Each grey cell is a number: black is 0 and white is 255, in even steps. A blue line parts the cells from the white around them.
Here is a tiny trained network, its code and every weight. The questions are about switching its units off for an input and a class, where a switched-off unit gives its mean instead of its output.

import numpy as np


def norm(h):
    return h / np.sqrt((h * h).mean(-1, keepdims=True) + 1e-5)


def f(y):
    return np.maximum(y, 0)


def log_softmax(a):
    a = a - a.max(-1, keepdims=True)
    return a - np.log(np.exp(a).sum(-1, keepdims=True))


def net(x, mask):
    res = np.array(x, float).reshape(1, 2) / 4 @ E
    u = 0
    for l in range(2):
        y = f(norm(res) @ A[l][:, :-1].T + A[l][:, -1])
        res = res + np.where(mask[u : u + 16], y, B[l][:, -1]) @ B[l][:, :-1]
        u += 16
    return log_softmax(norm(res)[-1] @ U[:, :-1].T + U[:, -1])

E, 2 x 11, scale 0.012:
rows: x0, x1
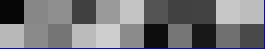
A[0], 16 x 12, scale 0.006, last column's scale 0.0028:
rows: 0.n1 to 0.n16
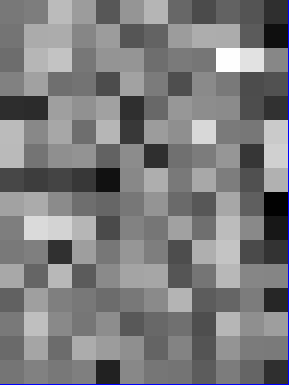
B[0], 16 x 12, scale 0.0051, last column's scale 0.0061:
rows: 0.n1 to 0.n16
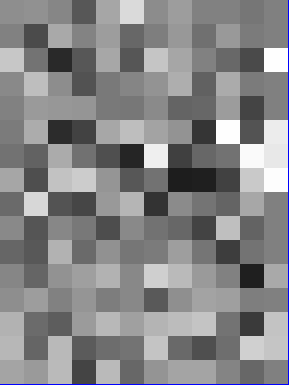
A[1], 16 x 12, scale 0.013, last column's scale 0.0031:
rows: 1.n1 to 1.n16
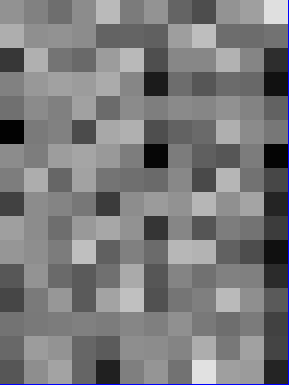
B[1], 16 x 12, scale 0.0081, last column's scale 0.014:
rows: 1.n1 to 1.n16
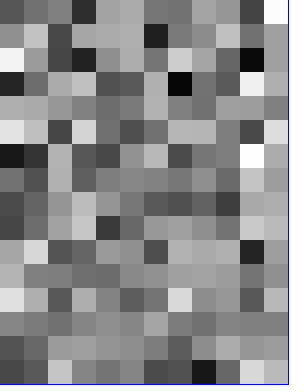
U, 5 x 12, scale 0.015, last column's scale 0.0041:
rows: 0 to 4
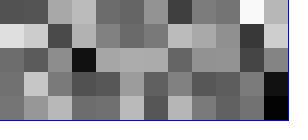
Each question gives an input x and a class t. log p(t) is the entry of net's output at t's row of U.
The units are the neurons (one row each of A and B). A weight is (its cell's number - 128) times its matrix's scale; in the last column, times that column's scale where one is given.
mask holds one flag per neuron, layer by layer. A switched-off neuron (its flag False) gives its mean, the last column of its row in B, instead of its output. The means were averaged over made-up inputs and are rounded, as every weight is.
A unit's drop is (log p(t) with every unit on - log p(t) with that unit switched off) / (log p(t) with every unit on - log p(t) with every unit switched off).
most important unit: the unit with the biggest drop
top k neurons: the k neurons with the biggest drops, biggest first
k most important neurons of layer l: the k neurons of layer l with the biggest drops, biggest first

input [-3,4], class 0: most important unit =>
0.n3
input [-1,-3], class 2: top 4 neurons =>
[0.n8, 0.n6, 0.n7, 1.n4]
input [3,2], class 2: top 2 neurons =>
[0.n3, 0.n15]
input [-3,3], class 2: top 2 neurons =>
[0.n7, 1.n6]
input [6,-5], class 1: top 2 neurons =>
[1.n6, 0.n7]
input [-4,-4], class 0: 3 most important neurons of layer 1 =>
[1.n6, 1.n1, 1.n13]
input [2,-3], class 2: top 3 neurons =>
[0.n8, 0.n3, 0.n7]
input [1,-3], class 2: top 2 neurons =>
[0.n8, 0.n7]
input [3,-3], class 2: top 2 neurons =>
[0.n3, 0.n8]
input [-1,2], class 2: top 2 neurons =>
[0.n7, 1.n6]
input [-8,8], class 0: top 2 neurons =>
[1.n7, 0.n3]
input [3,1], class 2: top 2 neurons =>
[0.n3, 0.n14]
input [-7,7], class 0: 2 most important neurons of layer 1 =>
[1.n7, 1.n6]
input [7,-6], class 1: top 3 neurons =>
[1.n6, 0.n7, 1.n13]
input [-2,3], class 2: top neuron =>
[0.n7]
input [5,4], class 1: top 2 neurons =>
[0.n8, 1.n6]
